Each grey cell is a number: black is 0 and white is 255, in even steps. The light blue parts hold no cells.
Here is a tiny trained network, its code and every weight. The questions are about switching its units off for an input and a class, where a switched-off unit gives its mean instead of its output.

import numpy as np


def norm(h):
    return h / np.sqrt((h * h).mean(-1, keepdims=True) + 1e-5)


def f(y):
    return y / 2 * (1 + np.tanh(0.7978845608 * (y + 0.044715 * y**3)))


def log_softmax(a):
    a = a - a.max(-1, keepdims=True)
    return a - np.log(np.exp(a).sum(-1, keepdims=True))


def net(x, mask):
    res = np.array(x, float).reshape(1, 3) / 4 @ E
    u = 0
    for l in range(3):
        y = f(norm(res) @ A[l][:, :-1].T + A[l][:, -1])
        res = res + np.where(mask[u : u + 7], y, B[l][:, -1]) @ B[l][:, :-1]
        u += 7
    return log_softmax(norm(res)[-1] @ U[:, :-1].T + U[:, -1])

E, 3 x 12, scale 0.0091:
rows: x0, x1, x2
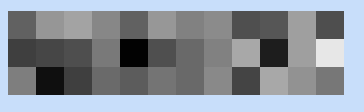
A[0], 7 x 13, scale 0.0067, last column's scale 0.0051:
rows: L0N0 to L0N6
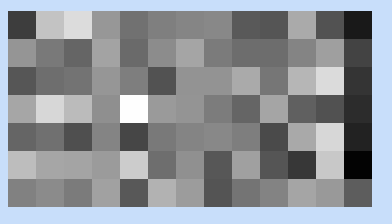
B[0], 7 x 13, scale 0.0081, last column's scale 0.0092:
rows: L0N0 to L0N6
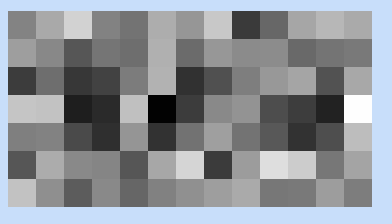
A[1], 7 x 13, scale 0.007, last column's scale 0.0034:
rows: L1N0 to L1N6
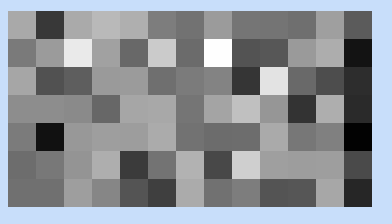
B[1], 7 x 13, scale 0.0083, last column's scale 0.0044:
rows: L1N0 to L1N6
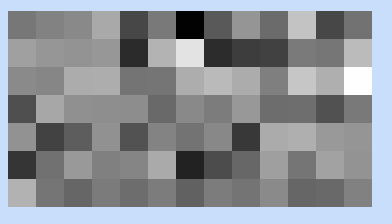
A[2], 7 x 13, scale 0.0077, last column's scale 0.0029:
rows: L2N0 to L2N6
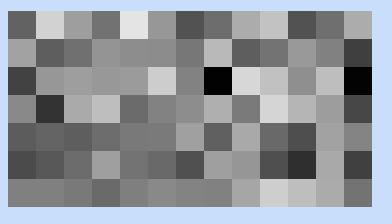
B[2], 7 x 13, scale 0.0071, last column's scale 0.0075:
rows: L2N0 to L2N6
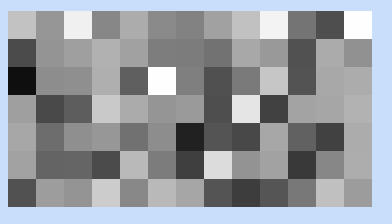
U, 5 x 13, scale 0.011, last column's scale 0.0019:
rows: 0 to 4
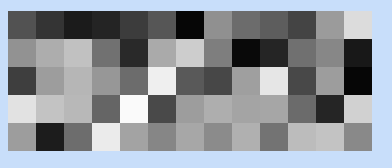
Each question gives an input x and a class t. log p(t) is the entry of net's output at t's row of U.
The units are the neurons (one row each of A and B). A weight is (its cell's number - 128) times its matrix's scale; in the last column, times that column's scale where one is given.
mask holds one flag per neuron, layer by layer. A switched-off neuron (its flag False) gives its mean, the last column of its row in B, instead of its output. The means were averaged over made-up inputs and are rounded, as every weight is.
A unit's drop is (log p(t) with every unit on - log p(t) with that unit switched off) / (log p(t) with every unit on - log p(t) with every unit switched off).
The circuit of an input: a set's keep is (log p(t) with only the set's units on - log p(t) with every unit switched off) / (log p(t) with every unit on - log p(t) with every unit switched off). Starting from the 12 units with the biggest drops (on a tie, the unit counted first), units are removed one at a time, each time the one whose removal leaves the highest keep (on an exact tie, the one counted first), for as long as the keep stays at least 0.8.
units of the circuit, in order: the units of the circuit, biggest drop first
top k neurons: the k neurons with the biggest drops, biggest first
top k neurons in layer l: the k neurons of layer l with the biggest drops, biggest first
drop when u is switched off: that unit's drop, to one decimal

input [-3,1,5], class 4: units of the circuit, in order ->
(L0N3)
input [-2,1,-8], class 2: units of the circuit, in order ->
(L0N5 L2N2)
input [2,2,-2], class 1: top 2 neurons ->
(L0N0 L0N3)
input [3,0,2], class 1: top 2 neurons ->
(L0N3 L1N1)
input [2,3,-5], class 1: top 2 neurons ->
(L0N3 L0N0)
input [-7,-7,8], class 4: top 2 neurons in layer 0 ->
(L0N4 L0N3)
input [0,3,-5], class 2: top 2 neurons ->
(L0N3 L0N5)
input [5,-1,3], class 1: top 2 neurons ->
(L1N1 L0N3)
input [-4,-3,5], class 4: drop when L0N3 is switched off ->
0.2
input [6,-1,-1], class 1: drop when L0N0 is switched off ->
1.2
